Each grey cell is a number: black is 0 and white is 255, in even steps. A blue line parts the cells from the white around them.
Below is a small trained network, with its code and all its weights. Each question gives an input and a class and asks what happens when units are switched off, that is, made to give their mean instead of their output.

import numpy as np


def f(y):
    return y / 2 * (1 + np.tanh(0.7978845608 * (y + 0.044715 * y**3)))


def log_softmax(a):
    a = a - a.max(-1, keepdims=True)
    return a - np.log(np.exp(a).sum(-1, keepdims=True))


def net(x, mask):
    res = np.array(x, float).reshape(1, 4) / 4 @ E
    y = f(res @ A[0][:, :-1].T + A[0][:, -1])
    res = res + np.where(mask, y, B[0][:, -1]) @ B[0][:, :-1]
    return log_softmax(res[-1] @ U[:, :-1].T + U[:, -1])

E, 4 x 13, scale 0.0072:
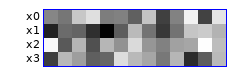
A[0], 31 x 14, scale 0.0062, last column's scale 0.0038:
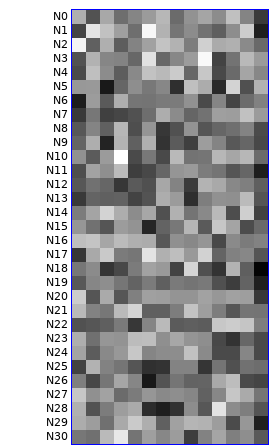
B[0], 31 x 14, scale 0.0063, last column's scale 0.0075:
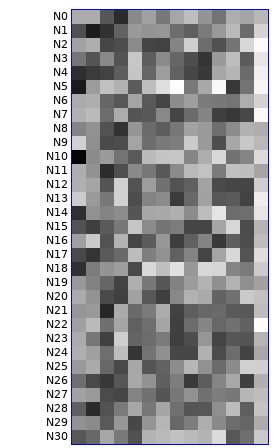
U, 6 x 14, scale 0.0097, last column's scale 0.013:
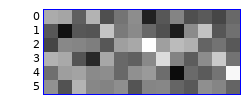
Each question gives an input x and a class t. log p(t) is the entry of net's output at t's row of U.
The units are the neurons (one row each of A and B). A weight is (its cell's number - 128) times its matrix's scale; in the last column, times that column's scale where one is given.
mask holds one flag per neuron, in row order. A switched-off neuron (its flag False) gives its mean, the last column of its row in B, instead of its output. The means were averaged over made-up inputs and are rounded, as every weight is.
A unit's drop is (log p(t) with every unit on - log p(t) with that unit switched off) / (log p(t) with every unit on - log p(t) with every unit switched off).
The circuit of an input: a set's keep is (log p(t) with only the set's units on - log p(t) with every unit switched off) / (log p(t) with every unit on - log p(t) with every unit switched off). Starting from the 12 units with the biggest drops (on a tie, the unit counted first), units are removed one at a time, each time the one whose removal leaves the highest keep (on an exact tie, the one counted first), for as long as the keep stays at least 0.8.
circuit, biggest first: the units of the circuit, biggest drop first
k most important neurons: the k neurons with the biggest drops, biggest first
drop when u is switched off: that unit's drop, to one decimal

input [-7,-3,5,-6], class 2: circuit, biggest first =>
[N5]
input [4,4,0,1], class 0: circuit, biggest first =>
[N5; N13]
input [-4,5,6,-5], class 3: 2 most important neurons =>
[N0; N2]
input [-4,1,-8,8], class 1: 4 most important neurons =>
[N4; N3; N17; N1]
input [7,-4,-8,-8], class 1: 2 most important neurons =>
[N28; N15]
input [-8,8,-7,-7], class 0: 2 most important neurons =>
[N7; N12]
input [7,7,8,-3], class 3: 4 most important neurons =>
[N2; N20; N0; N27]
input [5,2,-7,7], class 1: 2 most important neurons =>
[N4; N3]
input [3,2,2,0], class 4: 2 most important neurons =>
[N5; N18]
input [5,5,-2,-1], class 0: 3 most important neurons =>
[N5; N13; N22]
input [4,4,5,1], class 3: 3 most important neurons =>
[N2; N5; N20]
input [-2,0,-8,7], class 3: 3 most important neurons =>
[N9; N6; N25]
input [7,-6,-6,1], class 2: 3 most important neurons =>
[N14; N10; N30]
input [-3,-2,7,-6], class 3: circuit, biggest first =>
[N2]
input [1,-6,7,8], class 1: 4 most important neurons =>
[N4; N17; N3; N1]
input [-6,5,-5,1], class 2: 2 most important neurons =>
[N5; N18]
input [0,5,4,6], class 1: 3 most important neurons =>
[N4; N17; N1]
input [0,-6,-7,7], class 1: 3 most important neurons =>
[N3; N4; N17]
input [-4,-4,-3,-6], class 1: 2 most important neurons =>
[N15; N28]
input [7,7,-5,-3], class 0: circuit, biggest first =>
[N13]
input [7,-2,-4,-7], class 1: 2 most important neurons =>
[N28; N15]
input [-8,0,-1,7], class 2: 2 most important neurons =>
[N5; N18]
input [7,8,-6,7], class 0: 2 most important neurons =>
[N13; N7]
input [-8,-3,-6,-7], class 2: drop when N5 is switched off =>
1.2
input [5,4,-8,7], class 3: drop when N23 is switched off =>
0.0
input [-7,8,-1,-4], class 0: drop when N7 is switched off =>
0.1
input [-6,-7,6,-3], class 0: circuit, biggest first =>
[N24]
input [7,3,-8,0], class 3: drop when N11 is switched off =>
0.2
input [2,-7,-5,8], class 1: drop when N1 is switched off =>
0.3
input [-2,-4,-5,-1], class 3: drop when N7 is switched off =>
0.2
